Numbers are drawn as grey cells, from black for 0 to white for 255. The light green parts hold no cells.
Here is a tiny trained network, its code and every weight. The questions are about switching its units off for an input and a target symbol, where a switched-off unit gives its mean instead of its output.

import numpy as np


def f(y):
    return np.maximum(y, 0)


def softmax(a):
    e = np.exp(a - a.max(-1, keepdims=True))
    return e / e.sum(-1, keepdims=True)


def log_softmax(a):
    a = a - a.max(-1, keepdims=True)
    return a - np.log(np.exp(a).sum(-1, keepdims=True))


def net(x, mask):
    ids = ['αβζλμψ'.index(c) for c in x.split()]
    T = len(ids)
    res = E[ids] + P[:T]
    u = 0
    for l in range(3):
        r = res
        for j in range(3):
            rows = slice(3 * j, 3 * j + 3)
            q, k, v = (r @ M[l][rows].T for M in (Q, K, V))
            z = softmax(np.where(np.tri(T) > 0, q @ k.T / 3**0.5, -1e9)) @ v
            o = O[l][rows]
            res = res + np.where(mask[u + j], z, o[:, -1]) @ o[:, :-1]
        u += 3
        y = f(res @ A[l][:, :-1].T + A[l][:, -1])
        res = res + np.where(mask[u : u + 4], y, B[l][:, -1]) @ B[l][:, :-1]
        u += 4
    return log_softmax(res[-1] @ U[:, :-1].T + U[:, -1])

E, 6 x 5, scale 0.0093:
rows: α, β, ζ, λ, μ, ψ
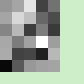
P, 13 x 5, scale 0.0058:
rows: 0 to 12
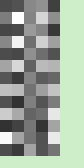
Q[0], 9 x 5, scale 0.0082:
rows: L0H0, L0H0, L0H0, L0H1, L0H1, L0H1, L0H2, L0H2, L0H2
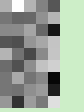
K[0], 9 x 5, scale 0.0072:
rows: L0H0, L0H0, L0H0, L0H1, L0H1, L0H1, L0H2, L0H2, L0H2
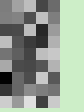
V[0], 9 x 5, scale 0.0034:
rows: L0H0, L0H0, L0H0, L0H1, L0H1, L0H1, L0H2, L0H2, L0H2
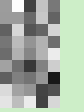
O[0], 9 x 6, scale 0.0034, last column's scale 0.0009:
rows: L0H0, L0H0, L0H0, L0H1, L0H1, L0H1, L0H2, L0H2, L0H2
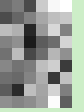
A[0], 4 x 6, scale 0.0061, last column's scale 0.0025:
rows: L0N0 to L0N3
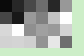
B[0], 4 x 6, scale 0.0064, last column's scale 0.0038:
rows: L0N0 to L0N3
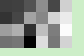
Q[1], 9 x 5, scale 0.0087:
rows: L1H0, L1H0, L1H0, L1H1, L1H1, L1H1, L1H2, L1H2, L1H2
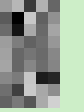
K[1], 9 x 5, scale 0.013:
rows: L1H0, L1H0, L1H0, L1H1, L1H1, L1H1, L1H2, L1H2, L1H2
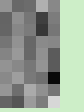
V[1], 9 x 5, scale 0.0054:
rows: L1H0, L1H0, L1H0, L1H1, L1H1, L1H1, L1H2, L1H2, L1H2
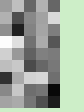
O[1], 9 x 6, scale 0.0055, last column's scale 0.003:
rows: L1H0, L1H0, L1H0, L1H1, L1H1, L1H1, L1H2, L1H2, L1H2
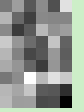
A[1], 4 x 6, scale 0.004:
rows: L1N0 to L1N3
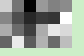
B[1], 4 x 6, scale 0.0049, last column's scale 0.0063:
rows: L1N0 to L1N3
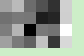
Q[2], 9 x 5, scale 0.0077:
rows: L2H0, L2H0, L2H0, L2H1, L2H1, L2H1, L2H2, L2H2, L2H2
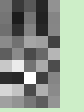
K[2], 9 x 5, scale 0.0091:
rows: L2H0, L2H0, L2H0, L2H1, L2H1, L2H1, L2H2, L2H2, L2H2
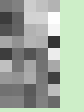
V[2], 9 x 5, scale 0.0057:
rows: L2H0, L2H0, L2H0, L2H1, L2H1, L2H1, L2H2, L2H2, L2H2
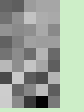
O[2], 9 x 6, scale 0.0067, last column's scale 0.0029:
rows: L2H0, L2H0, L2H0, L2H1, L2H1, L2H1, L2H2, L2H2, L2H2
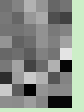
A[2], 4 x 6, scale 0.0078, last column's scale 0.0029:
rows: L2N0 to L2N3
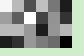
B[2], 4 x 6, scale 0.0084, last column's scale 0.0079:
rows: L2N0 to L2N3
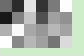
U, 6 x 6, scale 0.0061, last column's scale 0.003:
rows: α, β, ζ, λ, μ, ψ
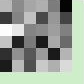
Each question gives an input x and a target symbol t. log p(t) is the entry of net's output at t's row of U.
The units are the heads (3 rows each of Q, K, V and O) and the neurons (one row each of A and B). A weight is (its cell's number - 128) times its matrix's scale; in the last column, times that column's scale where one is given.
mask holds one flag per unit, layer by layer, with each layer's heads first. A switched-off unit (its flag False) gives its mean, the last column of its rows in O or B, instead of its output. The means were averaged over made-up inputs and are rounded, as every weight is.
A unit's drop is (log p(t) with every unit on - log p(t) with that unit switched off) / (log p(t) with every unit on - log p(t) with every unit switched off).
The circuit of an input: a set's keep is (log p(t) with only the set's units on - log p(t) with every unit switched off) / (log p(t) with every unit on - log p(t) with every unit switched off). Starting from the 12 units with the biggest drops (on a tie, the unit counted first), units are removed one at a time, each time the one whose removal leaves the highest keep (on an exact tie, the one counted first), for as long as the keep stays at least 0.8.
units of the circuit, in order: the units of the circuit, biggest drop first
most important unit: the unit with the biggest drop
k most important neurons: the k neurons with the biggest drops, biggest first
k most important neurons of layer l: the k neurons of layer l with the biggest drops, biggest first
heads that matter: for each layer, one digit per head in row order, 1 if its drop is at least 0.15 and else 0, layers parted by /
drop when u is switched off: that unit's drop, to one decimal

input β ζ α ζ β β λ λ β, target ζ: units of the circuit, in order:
(L2N2, L1H2, L0N1, L1H1)
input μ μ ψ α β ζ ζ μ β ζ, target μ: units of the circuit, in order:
(L2H2, L1H2, L2N3)
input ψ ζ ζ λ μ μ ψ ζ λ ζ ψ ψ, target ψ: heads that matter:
000 / 001 / 000
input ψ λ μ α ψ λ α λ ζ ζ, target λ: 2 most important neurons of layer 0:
(L0N3, L0N2)
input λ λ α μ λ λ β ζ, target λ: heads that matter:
000 / 101 / 100
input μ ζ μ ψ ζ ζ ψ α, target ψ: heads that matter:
000 / 001 / 001
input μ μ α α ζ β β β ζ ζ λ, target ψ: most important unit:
L2N0
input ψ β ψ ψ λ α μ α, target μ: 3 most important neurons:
(L0N3, L0N2, L0N1)
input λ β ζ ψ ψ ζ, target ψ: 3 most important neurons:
(L2N3, L0N1, L0N2)
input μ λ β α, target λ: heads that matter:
100 / 010 / 001
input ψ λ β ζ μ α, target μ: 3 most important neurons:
(L0N3, L0N1, L0N2)
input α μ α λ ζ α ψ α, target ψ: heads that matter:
001 / 001 / 001
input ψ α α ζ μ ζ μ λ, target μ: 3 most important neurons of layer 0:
(L0N1, L0N3, L0N2)
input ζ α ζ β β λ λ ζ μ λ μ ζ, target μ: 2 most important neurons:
(L0N1, L2N3)
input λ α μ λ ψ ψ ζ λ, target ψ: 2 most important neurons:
(L0N1, L2N3)
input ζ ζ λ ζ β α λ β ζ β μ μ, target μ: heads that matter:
000 / 001 / 001
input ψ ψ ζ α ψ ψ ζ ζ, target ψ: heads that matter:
000 / 011 / 001
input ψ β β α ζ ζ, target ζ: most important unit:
L2N2
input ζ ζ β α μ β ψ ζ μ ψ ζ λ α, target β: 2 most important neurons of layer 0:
(L0N2, L0N3)
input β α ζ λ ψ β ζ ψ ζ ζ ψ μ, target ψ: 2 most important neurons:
(L0N1, L2N0)
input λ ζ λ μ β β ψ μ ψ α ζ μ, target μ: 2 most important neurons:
(L1N2, L0N3)
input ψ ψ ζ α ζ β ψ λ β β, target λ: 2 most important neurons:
(L2N0, L0N3)
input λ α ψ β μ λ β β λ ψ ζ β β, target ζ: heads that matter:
000 / 001 / 000
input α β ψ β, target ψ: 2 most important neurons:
(L0N1, L2N3)
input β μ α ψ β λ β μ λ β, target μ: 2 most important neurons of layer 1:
(L1N2, L1N3)
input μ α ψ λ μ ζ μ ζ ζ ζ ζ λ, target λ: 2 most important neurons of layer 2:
(L2N0, L2N2)
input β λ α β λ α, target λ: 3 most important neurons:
(L2N0, L0N3, L0N2)
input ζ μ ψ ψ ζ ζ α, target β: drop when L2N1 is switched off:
0.9
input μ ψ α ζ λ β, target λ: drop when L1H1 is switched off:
0.3
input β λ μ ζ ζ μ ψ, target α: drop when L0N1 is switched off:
0.3
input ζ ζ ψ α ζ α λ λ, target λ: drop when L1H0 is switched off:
0.2
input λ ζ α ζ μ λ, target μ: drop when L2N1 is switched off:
0.0
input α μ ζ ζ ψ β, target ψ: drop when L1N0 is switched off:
0.1
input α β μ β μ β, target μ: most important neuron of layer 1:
(L1N3)
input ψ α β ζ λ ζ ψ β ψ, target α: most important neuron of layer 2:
(L2N3)
